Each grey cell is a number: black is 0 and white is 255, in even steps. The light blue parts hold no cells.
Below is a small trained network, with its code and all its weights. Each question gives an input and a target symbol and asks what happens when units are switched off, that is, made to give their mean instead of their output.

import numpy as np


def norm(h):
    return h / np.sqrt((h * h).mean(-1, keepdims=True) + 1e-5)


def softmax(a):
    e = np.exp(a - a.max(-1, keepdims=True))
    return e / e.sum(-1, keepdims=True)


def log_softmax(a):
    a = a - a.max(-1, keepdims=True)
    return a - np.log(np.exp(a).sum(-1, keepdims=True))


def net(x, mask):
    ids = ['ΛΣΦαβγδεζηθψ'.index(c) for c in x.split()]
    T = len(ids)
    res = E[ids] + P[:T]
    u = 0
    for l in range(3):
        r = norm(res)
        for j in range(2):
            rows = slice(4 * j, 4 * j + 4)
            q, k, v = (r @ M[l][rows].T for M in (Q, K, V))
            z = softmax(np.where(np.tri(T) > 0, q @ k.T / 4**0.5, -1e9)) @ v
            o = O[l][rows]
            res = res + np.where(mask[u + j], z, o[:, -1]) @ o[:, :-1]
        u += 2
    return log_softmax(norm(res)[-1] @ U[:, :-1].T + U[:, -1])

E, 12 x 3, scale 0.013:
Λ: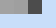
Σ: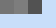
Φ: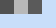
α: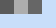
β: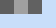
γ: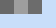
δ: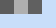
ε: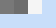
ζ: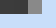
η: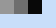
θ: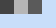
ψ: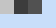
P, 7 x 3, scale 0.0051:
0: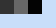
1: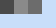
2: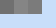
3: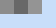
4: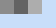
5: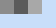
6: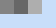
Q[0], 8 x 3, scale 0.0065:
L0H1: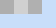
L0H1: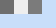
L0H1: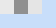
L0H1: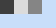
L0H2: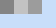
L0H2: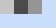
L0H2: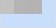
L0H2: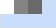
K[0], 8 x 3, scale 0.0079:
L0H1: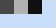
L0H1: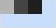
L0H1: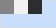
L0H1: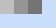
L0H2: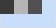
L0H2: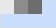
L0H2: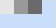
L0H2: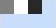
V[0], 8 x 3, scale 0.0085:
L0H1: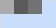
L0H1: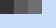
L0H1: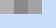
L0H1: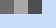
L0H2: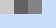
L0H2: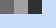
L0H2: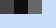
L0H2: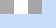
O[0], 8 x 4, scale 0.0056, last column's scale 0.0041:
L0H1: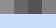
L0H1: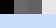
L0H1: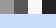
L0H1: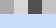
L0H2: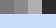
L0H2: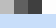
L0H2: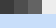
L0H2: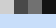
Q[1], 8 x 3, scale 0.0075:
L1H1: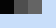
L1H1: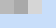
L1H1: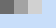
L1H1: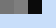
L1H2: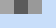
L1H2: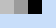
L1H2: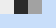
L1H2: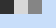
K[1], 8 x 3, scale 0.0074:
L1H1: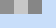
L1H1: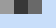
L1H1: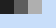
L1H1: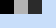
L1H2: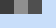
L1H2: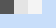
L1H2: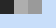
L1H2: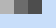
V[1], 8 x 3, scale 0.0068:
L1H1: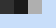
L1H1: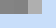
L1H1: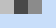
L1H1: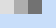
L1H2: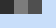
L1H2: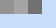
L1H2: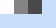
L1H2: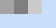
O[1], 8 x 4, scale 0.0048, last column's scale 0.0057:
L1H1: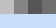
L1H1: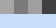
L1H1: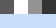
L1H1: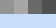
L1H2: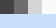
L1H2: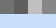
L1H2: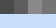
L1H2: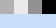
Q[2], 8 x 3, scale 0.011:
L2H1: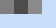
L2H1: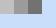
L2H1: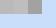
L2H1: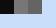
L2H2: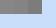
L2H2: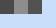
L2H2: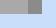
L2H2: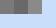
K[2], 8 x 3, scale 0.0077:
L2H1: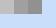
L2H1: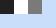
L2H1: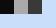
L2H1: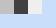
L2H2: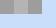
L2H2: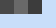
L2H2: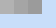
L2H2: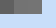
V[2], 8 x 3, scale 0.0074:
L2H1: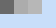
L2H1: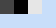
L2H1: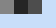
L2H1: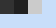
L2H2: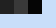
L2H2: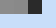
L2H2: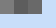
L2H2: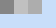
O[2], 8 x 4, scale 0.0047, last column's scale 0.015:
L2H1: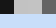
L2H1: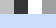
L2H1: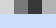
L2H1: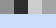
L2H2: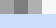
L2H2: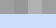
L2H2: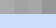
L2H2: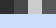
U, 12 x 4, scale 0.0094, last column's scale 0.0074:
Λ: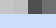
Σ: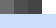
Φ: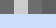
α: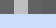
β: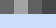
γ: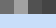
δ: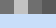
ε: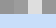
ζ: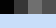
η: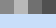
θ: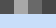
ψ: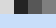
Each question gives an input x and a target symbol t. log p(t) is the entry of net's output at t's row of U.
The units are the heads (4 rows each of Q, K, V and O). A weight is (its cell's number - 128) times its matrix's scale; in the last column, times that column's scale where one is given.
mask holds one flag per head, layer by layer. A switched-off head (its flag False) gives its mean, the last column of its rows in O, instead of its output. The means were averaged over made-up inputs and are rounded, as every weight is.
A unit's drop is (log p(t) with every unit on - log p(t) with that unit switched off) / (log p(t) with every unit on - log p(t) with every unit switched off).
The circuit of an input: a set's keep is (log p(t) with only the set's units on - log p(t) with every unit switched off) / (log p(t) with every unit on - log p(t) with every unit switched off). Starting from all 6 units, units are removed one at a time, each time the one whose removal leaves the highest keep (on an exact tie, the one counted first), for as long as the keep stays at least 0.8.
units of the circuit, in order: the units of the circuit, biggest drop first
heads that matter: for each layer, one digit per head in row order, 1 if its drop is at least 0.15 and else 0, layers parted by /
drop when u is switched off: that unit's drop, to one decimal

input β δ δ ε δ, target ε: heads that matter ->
00 / 00 / 10
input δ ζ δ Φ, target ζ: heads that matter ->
10 / 00 / 10
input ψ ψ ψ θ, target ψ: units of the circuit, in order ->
(L0H1, L2H1)
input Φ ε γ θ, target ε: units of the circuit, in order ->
(L2H1)
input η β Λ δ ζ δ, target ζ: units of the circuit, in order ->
(L0H2, L1H1, L2H1)
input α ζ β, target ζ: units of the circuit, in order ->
(L0H2, L2H1)
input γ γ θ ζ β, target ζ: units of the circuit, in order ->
(L0H2, L0H1)
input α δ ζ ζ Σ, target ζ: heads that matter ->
11 / 00 / 00
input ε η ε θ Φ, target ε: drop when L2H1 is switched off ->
0.6
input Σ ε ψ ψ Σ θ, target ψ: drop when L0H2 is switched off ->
0.1
